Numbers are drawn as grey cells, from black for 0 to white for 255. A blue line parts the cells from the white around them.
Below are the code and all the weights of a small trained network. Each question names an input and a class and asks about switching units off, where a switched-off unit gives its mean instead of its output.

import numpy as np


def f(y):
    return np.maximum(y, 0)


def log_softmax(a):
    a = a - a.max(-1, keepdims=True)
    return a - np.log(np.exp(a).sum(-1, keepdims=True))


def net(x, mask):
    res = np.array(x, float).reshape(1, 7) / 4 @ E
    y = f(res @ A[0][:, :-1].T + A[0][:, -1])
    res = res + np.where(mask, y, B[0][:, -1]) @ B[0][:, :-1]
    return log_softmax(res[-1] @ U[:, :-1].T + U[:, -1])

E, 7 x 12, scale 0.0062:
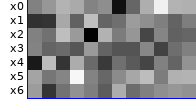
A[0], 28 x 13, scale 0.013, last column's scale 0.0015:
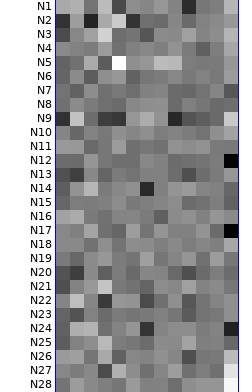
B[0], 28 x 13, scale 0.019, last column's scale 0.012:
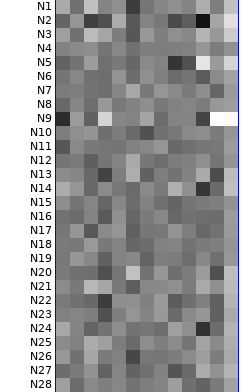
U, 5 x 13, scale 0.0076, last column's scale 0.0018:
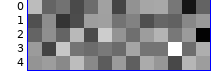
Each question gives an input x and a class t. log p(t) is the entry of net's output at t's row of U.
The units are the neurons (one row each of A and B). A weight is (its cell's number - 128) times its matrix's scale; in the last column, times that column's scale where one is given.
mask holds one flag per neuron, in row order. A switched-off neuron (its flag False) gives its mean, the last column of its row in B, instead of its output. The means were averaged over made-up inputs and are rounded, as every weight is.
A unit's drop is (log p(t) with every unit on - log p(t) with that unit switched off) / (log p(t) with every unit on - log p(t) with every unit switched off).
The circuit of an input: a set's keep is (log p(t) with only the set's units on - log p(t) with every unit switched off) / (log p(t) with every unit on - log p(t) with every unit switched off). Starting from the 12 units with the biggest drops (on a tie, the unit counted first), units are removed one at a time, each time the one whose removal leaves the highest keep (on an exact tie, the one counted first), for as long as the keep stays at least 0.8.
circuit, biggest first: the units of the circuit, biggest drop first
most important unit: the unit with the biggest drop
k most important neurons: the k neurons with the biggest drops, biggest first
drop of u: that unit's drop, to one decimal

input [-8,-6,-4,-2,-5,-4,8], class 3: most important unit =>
N2
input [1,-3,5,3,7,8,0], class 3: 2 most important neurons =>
(N9, N1)
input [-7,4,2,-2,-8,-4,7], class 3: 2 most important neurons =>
(N2, N5)
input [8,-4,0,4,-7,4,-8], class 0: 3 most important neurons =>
(N9, N22, N2)
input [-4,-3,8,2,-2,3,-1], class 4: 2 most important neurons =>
(N9, N5)
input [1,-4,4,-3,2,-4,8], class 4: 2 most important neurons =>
(N20, N13)
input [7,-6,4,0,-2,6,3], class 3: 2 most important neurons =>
(N9, N2)
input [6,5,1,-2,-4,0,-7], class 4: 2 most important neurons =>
(N14, N24)
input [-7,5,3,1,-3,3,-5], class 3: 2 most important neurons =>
(N2, N5)
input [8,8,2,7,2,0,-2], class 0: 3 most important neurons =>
(N9, N14, N24)
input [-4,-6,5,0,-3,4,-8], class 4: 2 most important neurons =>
(N9, N5)
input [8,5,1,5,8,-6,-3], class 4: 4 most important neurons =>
(N14, N3, N21, N24)
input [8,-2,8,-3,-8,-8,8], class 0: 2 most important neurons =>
(N9, N2)
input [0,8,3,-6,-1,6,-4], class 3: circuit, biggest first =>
(N9)
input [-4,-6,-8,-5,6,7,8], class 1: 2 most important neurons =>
(N2, N9)
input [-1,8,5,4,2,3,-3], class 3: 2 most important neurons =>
(N2, N3)
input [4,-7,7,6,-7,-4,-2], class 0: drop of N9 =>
0.5
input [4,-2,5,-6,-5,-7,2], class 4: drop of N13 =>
0.1
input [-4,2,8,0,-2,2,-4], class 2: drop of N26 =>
-0.1
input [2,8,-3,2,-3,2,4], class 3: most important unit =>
N5
